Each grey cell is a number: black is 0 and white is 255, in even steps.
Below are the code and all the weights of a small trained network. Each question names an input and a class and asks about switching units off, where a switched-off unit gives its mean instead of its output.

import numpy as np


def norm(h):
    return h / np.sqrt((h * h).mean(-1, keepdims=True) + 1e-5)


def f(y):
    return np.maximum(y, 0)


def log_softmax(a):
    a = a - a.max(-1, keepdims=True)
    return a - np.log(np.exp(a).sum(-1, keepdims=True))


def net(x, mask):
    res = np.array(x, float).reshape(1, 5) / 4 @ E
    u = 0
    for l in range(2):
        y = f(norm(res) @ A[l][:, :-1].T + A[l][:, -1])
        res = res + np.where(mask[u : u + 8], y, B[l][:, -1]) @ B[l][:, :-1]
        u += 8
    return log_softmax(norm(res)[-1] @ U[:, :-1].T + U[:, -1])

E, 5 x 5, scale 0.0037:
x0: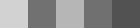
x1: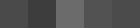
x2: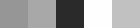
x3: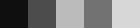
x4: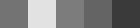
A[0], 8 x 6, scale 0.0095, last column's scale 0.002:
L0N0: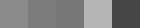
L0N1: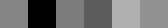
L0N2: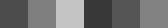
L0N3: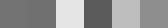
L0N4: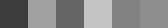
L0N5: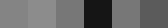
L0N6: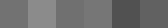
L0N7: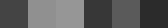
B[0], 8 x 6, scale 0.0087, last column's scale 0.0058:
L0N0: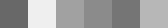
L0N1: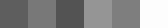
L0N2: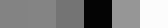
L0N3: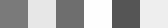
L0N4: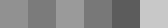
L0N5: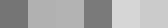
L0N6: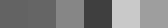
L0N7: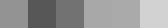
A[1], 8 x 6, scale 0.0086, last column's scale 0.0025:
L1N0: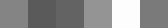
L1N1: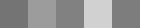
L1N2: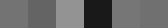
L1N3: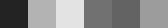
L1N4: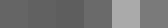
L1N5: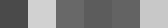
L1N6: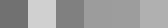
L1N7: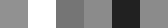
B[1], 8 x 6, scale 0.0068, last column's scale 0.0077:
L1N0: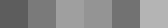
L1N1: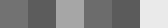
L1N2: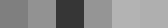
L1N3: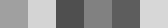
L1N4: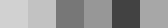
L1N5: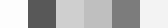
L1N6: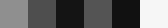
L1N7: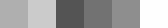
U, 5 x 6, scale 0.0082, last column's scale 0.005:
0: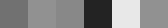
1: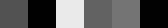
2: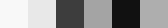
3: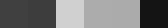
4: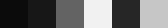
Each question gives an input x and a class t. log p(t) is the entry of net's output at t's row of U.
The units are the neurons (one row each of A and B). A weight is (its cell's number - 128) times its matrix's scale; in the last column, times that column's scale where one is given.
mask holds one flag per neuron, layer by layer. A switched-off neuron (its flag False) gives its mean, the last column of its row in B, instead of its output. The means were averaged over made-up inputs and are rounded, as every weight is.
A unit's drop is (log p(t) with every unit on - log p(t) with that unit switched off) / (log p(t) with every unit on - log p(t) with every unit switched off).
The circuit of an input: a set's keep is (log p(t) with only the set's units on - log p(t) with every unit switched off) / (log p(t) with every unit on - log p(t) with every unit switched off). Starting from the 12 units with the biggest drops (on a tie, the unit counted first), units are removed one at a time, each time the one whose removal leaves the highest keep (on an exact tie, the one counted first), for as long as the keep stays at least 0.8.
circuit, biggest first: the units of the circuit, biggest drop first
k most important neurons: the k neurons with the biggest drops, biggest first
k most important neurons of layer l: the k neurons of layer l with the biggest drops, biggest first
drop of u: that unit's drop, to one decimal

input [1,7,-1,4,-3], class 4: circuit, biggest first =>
[L1N7]
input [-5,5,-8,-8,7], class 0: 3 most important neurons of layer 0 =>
[L0N3 L0N6 L0N2]
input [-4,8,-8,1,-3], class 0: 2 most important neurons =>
[L0N2 L1N6]
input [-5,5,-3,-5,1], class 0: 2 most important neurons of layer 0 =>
[L0N3 L0N6]
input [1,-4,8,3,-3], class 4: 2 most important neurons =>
[L0N3 L1N7]
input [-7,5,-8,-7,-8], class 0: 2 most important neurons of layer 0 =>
[L0N3 L0N5]
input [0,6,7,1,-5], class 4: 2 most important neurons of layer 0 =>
[L0N2 L0N3]
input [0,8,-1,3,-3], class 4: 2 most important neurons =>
[L0N1 L1N7]
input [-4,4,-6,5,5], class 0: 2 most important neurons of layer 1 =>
[L1N7 L1N6]
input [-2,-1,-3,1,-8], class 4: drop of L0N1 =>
0.2
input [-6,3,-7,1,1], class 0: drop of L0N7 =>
0.1
